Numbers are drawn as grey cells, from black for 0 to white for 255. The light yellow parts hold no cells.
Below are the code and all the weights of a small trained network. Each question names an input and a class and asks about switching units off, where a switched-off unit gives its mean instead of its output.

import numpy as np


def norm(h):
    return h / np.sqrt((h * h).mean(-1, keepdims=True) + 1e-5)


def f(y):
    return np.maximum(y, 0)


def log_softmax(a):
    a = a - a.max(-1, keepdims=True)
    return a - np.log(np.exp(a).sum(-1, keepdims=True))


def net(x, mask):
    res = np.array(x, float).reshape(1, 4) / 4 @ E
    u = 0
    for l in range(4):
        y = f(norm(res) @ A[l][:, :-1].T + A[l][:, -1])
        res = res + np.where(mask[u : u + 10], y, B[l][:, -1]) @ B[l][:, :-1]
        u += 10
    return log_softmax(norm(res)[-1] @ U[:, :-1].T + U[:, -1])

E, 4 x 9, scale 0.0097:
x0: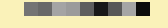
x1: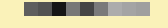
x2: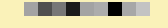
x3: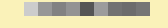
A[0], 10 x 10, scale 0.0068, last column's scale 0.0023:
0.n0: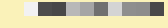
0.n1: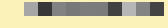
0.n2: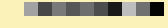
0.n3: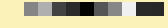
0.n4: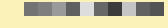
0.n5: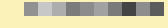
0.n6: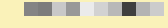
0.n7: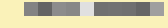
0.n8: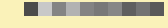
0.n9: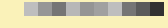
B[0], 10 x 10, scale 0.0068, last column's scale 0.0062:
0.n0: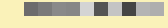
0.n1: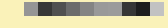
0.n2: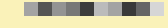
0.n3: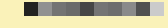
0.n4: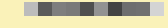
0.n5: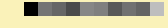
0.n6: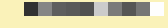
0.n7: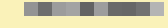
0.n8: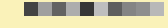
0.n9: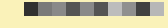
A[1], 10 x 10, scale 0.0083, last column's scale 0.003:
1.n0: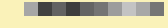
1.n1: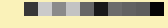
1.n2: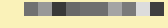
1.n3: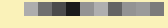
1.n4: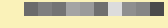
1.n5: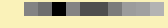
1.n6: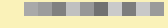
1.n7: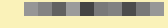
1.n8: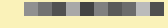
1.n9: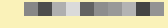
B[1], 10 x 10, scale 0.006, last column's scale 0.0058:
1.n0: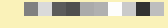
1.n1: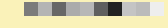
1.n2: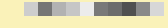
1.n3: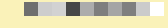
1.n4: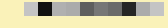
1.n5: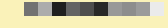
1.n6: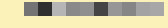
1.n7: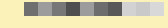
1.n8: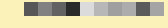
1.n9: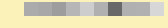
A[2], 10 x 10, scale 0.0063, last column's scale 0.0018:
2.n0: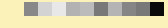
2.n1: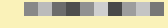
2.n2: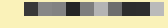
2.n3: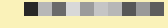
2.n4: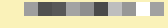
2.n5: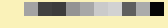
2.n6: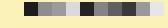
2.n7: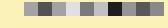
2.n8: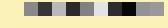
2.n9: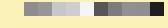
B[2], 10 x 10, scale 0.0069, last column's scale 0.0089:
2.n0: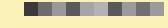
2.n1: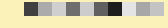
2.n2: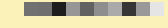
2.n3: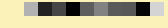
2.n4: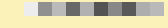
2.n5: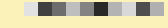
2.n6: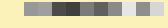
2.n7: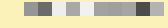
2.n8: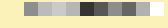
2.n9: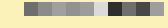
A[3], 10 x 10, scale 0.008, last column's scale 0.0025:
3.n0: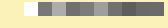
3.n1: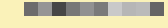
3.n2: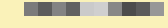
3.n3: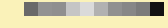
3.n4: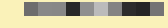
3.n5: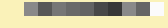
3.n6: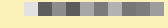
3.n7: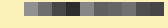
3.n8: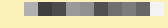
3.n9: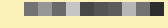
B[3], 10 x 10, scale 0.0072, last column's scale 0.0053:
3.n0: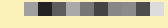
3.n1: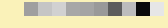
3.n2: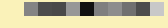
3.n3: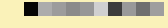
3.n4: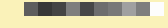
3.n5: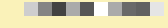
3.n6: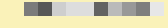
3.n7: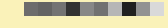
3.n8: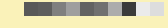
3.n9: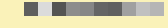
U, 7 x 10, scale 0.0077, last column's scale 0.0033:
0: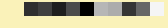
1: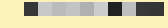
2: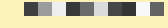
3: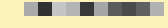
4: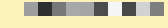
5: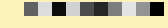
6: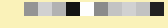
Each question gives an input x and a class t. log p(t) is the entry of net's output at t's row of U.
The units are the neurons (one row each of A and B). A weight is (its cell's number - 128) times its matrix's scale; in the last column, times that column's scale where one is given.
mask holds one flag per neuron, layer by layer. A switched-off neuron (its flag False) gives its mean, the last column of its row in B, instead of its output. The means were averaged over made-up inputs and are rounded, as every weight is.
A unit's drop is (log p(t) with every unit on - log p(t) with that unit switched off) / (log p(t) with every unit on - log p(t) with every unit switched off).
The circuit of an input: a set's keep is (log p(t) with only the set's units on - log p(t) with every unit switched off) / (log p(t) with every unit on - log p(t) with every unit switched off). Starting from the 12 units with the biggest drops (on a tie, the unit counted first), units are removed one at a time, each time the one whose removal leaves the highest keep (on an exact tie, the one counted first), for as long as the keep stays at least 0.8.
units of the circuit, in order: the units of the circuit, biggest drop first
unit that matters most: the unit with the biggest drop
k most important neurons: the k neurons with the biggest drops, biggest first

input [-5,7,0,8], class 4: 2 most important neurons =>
0.n0; 1.n2
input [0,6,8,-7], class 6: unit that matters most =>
1.n3
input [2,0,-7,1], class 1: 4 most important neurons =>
1.n1; 1.n9; 0.n6; 2.n9
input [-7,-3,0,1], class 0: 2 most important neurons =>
0.n6; 2.n3
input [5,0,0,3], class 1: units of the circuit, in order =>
1.n9; 2.n3; 2.n8
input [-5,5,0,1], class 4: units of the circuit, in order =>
1.n2; 2.n5
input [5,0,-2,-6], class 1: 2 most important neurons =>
1.n9; 0.n6
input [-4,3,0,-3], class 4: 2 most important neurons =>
1.n2; 0.n4
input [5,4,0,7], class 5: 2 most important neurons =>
2.n3; 3.n9
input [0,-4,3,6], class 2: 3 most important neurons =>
2.n8; 2.n3; 2.n1
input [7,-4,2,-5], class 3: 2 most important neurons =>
0.n4; 0.n2
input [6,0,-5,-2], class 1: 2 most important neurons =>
1.n9; 2.n9
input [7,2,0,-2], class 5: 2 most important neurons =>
2.n3; 3.n9
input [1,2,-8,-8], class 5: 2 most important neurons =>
1.n1; 0.n8
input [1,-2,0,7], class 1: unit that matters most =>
0.n6
